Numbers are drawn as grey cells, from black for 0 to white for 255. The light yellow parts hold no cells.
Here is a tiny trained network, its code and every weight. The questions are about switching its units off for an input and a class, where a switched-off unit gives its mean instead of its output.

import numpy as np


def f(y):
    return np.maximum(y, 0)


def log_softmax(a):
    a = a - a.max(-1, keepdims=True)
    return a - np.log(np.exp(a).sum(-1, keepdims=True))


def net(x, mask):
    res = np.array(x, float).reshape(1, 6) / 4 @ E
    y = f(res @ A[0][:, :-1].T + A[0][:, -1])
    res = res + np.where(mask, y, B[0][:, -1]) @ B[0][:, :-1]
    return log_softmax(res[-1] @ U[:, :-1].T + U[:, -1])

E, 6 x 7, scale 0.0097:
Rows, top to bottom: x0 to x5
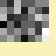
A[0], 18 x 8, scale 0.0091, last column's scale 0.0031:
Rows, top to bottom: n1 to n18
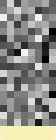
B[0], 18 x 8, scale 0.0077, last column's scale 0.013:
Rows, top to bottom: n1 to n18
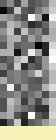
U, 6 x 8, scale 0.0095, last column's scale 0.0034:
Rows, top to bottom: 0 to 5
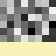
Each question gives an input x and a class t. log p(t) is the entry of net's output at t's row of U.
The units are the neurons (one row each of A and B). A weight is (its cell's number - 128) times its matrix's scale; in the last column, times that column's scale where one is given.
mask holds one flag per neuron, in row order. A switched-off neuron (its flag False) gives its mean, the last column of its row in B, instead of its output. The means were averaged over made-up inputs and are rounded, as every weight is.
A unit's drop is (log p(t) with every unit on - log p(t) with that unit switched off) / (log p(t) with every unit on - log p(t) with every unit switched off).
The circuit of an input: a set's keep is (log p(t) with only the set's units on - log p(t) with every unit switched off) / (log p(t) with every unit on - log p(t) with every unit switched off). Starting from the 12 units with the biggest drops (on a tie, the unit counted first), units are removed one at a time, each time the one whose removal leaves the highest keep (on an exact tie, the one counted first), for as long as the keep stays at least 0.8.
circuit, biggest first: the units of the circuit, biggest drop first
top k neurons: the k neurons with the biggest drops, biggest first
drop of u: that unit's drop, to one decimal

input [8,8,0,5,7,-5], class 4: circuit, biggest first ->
n18
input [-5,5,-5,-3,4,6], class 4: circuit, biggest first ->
n8, n18
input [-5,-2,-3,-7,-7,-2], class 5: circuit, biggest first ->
n7, n15
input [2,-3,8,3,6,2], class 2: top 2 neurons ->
n9, n17
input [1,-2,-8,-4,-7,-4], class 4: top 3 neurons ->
n9, n2, n3
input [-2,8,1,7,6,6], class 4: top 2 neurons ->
n8, n3
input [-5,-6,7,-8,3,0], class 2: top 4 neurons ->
n3, n17, n9, n7
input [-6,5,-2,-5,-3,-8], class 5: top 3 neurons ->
n8, n13, n15
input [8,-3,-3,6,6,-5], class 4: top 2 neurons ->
n3, n17
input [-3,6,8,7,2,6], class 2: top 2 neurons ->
n9, n13
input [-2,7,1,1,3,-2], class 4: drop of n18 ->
0.2
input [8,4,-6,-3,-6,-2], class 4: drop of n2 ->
0.0
